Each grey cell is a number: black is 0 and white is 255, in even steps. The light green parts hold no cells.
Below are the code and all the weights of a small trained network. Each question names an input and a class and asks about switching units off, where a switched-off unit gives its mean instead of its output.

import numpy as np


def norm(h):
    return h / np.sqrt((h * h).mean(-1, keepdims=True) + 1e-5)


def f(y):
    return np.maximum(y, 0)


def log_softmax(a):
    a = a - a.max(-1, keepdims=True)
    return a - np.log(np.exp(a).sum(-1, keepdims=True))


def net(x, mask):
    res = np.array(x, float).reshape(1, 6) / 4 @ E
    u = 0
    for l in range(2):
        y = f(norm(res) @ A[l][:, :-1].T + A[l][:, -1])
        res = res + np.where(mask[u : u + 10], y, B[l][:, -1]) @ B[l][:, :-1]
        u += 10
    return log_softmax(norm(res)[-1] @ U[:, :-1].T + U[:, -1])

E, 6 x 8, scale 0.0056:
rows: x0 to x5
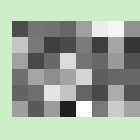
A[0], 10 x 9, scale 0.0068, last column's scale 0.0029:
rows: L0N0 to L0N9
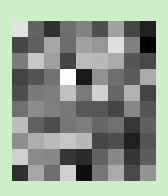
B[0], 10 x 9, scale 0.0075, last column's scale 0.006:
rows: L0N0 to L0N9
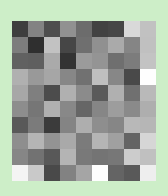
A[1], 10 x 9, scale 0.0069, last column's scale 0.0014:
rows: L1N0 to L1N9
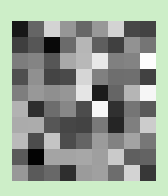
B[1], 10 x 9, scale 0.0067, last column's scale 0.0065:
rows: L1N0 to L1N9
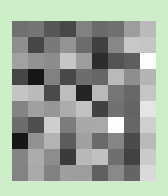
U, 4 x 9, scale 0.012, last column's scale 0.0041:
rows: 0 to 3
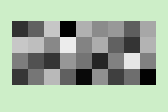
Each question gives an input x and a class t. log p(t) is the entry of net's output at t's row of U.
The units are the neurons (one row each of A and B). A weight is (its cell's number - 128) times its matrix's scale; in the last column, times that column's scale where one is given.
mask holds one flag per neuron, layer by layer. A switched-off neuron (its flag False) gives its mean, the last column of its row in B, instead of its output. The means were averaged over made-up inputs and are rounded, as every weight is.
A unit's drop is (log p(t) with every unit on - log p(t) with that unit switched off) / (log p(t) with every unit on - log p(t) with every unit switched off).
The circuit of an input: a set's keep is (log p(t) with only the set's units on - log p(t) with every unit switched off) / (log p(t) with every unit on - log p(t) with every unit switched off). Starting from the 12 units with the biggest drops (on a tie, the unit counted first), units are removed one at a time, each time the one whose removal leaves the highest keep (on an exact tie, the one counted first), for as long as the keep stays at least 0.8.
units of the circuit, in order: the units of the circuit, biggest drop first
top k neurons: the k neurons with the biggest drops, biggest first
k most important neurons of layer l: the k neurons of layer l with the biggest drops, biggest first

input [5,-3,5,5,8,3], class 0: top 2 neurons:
(L0N1; L1N0)
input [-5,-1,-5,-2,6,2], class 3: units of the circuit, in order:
(L0N9; L1N5; L1N6)
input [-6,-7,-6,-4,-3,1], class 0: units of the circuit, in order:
(L1N6)
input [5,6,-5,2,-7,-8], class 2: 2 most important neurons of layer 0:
(L0N3; L0N7)
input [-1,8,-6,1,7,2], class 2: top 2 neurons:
(L0N3; L0N0)
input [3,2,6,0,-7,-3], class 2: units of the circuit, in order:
(L0N0; L1N1)
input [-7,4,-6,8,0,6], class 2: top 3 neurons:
(L0N3; L0N9; L1N3)
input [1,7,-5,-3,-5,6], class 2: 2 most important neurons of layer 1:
(L1N1; L1N8)
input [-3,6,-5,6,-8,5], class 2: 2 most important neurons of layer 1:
(L1N1; L1N4)
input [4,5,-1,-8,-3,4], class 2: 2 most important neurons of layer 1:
(L1N1; L1N6)
